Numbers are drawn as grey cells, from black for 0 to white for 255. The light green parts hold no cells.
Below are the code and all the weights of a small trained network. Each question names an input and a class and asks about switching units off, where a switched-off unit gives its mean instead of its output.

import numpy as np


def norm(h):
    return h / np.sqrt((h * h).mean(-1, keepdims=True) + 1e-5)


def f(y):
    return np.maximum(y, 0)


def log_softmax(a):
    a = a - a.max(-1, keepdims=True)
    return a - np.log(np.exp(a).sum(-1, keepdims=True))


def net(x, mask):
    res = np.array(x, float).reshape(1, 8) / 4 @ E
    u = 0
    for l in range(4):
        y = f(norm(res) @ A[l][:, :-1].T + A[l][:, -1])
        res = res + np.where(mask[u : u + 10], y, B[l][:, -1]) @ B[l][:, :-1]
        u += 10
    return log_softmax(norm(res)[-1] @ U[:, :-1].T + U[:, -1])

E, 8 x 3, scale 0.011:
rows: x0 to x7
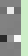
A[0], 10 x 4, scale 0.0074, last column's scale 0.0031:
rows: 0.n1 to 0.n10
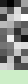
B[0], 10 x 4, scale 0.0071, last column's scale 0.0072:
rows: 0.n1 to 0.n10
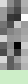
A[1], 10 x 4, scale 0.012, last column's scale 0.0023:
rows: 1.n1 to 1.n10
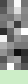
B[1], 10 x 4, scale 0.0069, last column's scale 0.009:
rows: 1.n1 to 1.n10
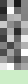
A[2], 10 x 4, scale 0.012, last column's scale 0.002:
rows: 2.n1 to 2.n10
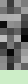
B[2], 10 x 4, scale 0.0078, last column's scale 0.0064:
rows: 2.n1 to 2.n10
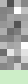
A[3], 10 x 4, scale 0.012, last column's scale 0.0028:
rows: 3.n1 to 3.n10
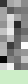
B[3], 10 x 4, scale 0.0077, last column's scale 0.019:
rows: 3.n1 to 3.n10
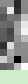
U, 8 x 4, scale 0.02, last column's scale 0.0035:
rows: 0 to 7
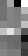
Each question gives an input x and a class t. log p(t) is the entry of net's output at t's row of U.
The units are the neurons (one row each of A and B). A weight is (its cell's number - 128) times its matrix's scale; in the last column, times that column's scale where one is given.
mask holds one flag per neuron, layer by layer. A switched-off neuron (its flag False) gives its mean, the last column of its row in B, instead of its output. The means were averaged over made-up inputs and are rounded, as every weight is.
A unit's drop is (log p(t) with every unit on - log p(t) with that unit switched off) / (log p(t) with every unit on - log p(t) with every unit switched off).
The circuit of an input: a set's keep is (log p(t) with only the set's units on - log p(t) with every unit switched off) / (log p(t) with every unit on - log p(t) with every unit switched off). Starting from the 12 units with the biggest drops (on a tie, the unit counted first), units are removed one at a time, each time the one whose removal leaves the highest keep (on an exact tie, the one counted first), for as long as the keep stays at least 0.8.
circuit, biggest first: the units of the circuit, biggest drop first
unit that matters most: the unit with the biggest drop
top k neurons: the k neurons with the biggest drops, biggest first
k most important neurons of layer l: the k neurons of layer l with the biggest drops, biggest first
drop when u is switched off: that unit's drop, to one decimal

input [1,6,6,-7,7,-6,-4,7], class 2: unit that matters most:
0.n3
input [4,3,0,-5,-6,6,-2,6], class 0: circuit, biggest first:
1.n5; 3.n9
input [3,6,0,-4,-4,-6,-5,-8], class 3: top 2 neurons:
0.n3; 0.n7
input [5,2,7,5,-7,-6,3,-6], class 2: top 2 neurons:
0.n3; 0.n7
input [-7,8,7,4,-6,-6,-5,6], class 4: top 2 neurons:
0.n3; 1.n10
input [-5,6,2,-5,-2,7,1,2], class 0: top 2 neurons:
0.n1; 1.n5
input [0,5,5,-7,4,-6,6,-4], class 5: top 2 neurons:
0.n3; 0.n7
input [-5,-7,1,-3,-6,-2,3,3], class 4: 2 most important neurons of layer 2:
2.n2; 2.n1
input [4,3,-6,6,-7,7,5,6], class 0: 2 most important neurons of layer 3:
3.n9; 3.n10
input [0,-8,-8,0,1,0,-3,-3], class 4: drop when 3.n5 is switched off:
0.2
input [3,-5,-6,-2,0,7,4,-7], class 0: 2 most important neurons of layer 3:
3.n1; 3.n9
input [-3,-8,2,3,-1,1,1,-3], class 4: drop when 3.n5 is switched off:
0.2
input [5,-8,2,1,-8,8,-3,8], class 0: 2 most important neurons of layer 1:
1.n5; 1.n1
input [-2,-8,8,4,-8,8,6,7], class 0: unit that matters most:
1.n5
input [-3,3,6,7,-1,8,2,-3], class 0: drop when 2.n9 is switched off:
0.0
